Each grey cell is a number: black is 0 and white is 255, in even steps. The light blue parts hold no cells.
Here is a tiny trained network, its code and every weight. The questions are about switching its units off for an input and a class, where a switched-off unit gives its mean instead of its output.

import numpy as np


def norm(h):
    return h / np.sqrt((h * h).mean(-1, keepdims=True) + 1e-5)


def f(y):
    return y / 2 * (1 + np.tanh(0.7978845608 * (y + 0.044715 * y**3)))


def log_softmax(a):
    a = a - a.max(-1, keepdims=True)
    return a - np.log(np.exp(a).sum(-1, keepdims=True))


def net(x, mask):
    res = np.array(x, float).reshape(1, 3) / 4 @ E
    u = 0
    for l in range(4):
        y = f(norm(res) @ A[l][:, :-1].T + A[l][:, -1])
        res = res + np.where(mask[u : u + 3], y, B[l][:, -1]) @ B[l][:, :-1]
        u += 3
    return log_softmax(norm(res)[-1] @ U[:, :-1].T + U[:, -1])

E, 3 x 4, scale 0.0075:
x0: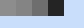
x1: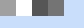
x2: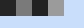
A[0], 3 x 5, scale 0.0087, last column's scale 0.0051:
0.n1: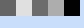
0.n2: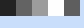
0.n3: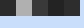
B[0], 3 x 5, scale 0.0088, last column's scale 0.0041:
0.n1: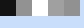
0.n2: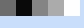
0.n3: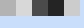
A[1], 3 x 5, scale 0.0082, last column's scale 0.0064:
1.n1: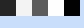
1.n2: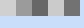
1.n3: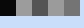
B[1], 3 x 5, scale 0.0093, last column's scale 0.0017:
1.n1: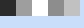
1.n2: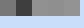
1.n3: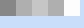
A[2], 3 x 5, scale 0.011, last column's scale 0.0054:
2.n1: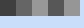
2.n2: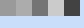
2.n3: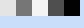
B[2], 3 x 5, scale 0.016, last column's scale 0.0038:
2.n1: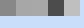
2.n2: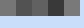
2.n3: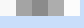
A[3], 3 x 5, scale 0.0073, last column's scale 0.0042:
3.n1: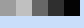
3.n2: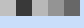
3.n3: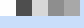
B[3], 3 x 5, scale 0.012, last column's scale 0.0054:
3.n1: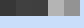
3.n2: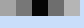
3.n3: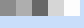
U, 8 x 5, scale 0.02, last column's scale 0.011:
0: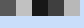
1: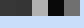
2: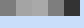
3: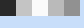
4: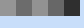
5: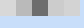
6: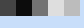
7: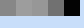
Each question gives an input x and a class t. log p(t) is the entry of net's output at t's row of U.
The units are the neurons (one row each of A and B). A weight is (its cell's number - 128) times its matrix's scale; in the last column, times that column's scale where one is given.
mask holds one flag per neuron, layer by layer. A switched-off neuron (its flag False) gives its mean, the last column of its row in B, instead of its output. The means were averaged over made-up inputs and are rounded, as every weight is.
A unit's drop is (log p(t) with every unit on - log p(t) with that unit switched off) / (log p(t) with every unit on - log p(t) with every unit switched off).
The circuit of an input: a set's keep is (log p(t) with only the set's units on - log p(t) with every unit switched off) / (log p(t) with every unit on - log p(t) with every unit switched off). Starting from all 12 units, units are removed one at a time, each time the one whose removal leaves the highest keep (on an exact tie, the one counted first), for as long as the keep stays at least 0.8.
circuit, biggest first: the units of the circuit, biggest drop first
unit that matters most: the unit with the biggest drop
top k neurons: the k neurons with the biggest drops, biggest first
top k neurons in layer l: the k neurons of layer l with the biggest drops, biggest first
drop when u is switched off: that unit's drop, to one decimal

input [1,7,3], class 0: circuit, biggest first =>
2.n3
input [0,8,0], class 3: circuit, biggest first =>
0.n1, 1.n1
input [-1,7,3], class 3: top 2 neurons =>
0.n1, 1.n1
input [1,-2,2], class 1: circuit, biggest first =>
2.n3, 3.n3
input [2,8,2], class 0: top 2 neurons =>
0.n3, 2.n3
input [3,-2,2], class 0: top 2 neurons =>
0.n3, 0.n2
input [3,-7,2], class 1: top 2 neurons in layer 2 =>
2.n3, 2.n1
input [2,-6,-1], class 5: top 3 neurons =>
0.n2, 3.n3, 2.n1
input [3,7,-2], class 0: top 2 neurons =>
2.n3, 3.n3
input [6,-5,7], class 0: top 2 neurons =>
0.n3, 0.n2
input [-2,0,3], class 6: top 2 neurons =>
0.n2, 2.n3
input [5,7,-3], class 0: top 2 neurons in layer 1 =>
1.n3, 1.n1
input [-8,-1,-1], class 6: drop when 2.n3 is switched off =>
0.1
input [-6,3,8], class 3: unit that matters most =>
1.n1
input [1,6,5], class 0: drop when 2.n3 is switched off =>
0.2
